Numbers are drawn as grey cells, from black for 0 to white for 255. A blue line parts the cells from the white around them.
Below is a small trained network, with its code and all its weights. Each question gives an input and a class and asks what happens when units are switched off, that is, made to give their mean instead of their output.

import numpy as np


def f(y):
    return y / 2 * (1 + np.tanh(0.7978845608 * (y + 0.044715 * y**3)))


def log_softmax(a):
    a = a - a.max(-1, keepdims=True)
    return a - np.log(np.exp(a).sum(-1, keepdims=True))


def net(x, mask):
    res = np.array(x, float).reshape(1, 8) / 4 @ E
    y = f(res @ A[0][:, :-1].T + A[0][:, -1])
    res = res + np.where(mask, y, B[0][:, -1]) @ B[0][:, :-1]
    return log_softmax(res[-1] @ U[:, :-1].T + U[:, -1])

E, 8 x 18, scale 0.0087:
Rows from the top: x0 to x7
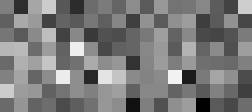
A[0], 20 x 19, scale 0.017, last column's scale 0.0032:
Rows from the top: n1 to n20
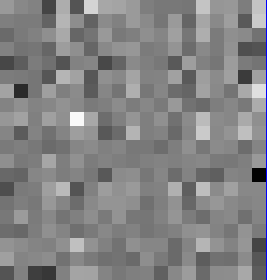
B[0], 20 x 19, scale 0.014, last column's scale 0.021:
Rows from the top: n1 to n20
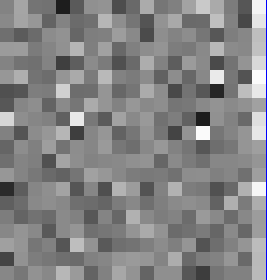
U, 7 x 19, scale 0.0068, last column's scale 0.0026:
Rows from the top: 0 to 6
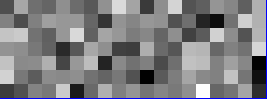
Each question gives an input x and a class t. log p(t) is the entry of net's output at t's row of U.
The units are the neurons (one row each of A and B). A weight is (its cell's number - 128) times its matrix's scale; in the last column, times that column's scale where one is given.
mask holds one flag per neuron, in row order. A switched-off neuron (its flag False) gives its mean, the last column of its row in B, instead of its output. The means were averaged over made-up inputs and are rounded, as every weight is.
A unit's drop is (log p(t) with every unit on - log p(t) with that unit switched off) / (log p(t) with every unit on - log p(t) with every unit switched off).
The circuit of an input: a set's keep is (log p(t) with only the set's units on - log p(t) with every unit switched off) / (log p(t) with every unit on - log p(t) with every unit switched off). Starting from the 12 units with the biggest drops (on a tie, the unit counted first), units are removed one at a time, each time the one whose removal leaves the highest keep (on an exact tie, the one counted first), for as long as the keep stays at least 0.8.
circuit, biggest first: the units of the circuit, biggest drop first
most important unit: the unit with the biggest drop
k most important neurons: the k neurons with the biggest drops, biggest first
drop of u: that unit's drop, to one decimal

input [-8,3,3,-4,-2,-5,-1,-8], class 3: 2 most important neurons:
n10, n5
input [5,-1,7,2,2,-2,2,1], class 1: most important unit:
n1
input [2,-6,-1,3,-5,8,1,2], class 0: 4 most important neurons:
n14, n3, n15, n7
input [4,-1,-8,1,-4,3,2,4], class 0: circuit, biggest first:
n10, n9
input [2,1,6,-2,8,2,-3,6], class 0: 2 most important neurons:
n10, n1
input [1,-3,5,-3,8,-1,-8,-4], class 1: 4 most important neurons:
n1, n6, n2, n7
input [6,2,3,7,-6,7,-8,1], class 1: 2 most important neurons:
n1, n10
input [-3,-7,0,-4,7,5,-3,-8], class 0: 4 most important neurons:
n14, n9, n2, n6
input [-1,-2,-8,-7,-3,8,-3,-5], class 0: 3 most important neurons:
n14, n2, n6
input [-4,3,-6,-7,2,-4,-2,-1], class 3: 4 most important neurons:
n1, n7, n10, n19
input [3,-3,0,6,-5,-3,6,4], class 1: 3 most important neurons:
n6, n1, n2
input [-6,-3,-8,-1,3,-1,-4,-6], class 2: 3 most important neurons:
n9, n6, n2
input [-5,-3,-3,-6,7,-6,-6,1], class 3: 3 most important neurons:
n1, n7, n5
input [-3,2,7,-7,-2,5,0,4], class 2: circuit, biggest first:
n6
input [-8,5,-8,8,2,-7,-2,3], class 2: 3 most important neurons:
n7, n14, n9
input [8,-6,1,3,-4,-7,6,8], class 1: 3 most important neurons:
n1, n7, n6
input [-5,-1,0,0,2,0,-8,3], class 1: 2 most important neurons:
n6, n2
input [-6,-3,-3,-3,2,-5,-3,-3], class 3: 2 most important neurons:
n1, n10
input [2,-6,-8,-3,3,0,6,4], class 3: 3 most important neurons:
n1, n10, n7
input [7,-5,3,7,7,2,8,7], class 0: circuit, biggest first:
n19
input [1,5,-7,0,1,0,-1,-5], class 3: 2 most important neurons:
n1, n7
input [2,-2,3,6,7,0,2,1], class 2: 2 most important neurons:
n7, n14
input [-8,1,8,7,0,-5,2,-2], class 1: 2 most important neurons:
n6, n5
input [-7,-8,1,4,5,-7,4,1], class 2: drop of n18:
-0.1
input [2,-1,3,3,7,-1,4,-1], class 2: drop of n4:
-0.1
